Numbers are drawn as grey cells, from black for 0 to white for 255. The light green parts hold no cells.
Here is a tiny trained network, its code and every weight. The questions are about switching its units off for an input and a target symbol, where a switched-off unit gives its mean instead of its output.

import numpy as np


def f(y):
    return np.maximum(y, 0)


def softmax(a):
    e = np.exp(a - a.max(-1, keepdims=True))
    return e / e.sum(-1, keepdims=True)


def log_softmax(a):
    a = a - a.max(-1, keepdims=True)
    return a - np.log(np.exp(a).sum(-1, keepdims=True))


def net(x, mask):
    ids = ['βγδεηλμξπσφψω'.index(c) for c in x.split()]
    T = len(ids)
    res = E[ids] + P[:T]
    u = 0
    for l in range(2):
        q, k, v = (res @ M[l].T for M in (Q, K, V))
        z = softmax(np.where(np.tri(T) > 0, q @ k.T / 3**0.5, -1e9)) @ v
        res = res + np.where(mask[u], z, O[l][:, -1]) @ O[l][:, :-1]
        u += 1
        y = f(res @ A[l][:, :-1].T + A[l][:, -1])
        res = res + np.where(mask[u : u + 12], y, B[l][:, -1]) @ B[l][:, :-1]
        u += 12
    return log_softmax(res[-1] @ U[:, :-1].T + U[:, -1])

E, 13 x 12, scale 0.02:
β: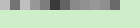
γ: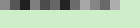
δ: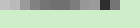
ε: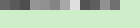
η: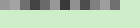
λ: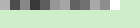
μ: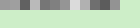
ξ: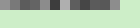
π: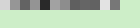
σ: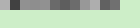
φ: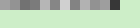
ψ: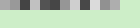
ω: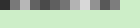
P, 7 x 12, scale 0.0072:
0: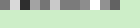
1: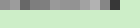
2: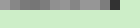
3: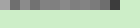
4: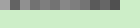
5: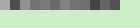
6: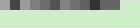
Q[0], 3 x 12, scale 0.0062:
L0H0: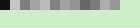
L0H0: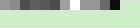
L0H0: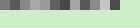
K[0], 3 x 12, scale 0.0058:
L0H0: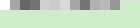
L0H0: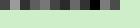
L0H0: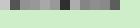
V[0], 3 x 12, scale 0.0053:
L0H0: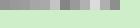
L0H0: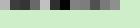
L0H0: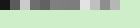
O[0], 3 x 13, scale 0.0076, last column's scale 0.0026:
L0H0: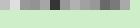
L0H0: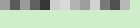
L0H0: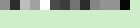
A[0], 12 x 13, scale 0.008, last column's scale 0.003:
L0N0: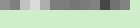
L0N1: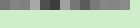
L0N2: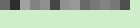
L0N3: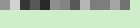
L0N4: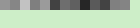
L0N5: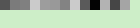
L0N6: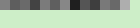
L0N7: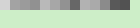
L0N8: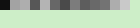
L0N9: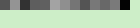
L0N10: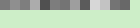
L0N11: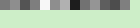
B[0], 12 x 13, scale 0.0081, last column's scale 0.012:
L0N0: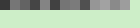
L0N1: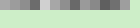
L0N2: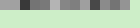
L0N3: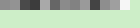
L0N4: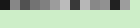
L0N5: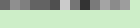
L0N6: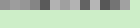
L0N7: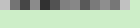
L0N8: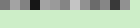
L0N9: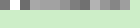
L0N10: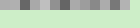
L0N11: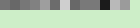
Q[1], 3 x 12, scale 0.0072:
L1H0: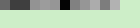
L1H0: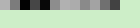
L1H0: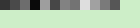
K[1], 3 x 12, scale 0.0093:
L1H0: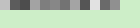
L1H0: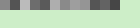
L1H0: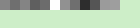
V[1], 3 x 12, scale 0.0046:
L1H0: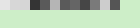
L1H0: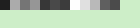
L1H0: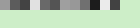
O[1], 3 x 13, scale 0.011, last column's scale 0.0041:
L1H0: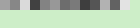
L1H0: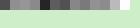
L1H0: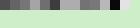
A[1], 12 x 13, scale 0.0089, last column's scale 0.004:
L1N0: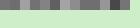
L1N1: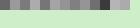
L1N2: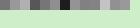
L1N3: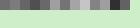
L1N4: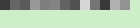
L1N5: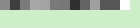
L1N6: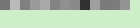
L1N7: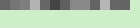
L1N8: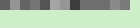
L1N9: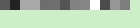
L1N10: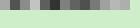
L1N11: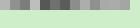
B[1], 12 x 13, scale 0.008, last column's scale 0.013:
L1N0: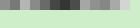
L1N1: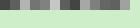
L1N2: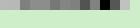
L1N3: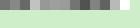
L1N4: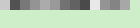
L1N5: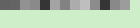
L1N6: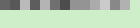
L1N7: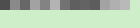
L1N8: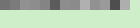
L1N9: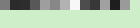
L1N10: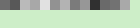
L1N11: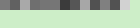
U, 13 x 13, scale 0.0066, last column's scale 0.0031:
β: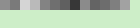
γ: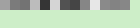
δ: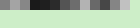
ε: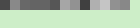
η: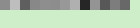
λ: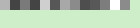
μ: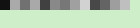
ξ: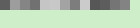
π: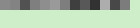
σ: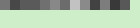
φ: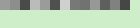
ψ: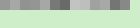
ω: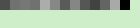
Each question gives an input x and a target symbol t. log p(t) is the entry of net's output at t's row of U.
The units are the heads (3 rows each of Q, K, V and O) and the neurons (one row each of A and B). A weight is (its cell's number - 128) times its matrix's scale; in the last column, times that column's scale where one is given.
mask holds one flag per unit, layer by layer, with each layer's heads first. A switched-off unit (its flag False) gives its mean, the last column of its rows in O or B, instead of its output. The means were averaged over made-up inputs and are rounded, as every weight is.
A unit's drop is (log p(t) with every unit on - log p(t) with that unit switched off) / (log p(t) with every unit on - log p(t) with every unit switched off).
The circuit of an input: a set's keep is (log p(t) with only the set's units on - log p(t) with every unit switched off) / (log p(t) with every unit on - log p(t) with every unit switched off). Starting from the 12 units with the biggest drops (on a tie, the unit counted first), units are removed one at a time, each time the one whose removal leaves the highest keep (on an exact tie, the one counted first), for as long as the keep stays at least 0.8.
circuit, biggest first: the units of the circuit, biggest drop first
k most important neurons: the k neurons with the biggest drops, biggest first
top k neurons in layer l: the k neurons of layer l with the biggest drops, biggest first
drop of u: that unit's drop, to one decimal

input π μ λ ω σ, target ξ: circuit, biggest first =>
(L0H0; L1H0; L0N4; L1N5)
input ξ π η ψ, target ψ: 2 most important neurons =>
(L0N10; L1N6)
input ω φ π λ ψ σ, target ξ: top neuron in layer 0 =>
(L0N2)
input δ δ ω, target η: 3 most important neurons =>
(L1N2; L0N8; L1N4)
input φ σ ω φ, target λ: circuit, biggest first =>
(L0H0; L0N11)
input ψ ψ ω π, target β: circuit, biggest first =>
(L0H0; L1N10; L0N3)
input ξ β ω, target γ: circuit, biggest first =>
(L1N4; L1H0)
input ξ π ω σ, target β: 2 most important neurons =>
(L1N0; L0N4)
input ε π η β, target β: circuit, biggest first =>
(L0N3; L1H0; L1N0)
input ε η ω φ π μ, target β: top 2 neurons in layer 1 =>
(L1N4; L1N10)
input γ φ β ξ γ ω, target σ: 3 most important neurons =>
(L1N9; L0N3; L0N9)
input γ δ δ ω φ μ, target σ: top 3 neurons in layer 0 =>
(L0N3; L0N9; L0N10)
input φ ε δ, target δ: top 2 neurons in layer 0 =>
(L0N9; L0N4)
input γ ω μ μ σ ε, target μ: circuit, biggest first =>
(L1H0)
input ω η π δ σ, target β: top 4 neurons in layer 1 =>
(L1N0; L1N5; L1N3; L1N9)
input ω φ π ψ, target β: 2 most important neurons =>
(L0N8; L1N11)
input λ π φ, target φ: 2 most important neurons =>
(L0N10; L0N11)
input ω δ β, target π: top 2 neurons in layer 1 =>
(L1N9; L1N7)
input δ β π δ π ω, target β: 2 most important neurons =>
(L1N0; L1N3)
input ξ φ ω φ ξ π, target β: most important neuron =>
(L1N10)
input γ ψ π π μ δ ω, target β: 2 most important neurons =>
(L1N0; L0N7)
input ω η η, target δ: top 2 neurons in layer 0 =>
(L0N8; L0N4)
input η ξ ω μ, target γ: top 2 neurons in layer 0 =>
(L0N7; L0N10)
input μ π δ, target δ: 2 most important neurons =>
(L0N10; L0N7)
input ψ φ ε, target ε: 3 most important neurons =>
(L0N5; L0N7; L1N6)
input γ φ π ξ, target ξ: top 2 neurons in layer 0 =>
(L0N10; L0N7)
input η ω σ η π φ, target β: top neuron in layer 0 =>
(L0N7)
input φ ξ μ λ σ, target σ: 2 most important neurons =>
(L0N3; L1N9)
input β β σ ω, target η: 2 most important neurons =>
(L0N8; L1N2)
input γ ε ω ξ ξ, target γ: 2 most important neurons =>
(L1N4; L1N1)
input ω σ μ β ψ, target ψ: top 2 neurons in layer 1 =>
(L1N6; L1N3)
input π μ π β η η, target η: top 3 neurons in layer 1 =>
(L1N2; L1N11; L1N3)
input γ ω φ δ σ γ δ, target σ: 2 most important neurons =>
(L1N9; L0N3)
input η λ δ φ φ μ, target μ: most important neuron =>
(L0N7)
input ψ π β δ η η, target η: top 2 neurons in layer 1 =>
(L1N2; L1N11)
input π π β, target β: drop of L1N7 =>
0.0
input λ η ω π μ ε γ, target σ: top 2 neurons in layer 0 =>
(L0N3; L0N6)
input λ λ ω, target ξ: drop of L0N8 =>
0.2
